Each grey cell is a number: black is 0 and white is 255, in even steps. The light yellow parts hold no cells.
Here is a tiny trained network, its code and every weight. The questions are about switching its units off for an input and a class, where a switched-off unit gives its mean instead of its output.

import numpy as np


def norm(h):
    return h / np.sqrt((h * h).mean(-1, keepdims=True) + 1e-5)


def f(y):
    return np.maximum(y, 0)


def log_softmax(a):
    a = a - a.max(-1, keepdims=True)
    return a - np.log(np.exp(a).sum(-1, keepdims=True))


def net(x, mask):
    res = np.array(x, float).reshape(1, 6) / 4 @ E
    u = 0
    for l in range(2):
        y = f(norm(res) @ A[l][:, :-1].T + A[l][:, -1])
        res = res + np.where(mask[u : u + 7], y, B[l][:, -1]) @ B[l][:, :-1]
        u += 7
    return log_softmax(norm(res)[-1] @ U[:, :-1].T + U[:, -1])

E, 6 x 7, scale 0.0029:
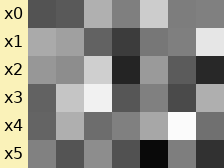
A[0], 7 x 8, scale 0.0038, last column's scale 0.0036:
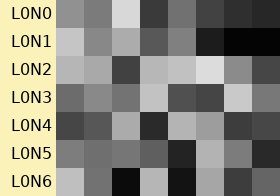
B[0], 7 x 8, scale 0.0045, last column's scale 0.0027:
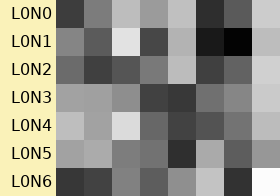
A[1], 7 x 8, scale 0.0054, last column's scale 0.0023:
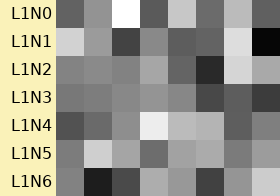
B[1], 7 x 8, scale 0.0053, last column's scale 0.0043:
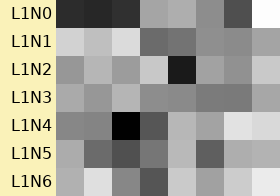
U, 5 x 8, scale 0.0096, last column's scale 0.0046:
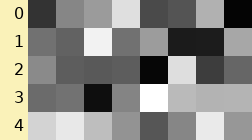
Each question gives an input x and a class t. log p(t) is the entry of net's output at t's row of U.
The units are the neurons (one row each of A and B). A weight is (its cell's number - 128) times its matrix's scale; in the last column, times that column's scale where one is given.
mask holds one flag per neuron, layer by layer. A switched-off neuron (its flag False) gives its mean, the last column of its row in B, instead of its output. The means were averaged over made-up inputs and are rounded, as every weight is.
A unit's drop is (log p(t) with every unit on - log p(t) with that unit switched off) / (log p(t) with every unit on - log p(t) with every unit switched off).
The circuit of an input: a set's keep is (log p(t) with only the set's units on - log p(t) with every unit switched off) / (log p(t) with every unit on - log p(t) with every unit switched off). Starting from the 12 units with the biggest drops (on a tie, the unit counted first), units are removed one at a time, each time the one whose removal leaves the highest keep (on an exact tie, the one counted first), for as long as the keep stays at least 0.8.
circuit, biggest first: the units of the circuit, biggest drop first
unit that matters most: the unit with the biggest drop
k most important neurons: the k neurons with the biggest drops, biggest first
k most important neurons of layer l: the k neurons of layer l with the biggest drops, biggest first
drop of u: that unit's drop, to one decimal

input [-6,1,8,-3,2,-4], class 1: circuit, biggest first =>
(L1N4, L0N1)
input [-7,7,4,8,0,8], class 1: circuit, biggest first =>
(L0N0, L1N6)
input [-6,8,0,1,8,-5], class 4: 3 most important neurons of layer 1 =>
(L1N0, L1N1, L1N4)
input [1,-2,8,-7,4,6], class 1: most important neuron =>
(L0N1)
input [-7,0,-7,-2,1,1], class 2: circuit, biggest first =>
(L0N6, L1N0)
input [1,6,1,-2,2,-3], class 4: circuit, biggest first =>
(L0N6, L1N1)
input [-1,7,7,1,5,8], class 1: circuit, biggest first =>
(L0N0, L1N4)
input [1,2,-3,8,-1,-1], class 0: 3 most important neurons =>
(L1N0, L1N6, L1N2)
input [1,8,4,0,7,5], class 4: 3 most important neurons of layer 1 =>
(L1N0, L1N5, L1N4)
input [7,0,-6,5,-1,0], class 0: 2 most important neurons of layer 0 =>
(L0N3, L0N6)
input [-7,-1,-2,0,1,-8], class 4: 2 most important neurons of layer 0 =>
(L0N6, L0N3)
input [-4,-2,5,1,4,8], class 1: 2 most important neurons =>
(L0N0, L0N1)
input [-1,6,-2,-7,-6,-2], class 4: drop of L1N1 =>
0.2
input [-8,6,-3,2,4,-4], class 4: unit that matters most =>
L1N1
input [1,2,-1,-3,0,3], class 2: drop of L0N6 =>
-0.1
